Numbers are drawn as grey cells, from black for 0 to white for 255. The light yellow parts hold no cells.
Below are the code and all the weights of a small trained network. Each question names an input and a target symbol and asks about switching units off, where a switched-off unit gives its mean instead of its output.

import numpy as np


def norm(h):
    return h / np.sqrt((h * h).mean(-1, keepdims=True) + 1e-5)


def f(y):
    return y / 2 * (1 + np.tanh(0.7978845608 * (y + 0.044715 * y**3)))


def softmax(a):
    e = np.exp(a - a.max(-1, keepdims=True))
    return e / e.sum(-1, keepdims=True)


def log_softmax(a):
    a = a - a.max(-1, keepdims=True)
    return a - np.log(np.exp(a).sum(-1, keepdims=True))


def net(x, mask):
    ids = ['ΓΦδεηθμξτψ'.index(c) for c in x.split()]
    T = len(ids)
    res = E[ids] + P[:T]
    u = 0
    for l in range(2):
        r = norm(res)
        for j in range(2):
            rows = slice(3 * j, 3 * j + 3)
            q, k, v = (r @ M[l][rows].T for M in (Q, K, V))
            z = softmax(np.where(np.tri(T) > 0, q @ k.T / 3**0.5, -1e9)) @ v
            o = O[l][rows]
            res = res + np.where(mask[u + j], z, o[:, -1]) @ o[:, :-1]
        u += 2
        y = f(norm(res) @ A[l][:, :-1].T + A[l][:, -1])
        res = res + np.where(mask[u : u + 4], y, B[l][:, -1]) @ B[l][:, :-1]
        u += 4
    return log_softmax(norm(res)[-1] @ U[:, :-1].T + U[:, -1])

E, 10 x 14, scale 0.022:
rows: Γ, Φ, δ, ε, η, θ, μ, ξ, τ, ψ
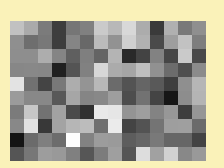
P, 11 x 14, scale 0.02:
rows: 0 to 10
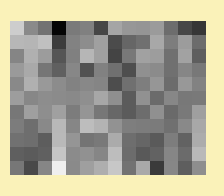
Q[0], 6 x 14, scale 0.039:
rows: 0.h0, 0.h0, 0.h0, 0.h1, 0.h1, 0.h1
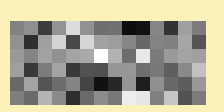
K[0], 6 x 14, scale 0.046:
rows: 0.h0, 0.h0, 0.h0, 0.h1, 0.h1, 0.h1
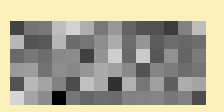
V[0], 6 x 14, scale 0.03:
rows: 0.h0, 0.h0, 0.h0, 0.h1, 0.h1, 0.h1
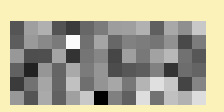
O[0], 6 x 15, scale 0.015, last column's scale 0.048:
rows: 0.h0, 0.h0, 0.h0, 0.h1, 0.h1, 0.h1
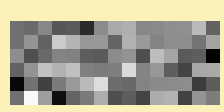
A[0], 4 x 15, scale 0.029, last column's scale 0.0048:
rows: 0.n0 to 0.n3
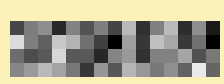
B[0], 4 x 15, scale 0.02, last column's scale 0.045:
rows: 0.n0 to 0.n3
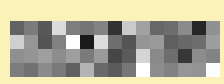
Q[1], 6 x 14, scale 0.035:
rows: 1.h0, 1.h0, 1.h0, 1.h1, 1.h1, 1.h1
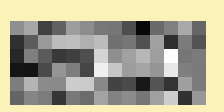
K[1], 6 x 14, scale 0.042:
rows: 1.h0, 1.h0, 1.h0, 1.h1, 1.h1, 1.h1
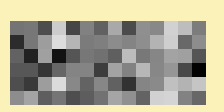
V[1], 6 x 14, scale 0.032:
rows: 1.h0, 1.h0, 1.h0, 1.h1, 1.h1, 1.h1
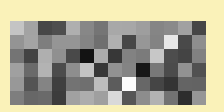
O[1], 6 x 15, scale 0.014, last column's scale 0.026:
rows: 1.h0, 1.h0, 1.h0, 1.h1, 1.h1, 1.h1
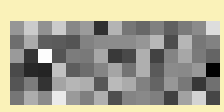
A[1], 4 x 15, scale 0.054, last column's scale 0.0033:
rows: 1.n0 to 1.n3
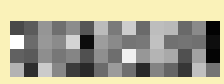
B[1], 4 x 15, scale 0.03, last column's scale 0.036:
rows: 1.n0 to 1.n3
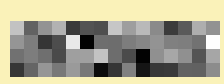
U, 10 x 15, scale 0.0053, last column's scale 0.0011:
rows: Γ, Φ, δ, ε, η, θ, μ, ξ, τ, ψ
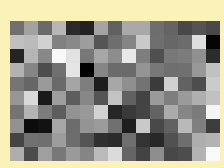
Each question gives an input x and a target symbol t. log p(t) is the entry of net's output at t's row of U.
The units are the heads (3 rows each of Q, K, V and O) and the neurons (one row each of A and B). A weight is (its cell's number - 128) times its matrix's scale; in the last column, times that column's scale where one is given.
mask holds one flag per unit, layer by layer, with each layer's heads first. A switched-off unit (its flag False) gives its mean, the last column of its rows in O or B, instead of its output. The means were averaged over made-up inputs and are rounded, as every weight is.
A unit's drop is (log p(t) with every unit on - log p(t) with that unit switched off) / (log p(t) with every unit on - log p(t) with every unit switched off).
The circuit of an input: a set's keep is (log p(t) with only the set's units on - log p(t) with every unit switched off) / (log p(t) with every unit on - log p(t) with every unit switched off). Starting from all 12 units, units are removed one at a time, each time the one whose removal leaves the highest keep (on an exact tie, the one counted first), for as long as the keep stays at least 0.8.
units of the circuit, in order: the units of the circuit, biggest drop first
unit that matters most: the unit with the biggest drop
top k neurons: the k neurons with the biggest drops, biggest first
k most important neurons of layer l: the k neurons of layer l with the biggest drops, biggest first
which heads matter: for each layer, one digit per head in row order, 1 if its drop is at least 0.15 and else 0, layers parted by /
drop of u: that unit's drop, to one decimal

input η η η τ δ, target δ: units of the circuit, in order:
(0.h1)
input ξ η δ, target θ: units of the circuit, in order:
(0.h1 1.h0 0.n3)
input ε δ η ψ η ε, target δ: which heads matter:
11 / 01
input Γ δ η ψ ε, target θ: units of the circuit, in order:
(0.h1 1.n1 1.h0)
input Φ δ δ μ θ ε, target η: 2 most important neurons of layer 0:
(0.n0 0.n3)
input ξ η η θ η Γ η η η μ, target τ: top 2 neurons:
(1.n3 0.n3)
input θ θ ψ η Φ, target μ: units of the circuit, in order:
(1.n2 0.h0 0.n3 1.n1)
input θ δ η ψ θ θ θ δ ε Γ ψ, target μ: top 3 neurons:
(1.n2 0.n3 1.n1)
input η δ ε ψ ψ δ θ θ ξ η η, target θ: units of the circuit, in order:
(0.h1 0.n3 1.h0)
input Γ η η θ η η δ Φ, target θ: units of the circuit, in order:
(0.h1 1.n1 1.h0)
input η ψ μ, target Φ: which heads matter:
01 / 10
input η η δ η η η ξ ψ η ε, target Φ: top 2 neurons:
(0.n3 0.n1)
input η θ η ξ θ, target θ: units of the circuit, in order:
(0.h1 0.n3 1.h0)
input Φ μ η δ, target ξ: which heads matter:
01 / 00
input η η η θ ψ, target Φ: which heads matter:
01 / 10
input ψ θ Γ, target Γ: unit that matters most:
0.h1
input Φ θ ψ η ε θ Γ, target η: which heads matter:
11 / 01
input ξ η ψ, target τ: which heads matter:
11 / 01
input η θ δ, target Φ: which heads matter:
00 / 00
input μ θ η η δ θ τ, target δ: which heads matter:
11 / 00
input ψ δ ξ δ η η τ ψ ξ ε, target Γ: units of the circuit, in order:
(0.h1 1.n0 0.h0 0.n0)
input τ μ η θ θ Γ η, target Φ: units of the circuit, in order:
(1.n1)
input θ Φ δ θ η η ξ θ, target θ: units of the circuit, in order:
(0.n3 1.h0 0.h1)
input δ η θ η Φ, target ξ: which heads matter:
10 / 01
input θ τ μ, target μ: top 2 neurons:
(1.n2 0.n3)
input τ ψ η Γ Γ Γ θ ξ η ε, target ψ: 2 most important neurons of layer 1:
(1.n0 1.n2)
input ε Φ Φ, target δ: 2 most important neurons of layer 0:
(0.n3 0.n1)
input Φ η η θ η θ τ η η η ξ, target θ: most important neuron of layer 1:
(1.n1)
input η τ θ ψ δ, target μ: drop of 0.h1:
1.0
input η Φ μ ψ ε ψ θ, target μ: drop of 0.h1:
1.0
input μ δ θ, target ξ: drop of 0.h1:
1.0
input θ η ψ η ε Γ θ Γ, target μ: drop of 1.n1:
0.1
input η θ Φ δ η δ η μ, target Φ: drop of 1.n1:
0.2
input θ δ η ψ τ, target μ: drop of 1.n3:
0.0
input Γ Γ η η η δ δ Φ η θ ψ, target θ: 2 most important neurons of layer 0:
(0.n1 0.n3)
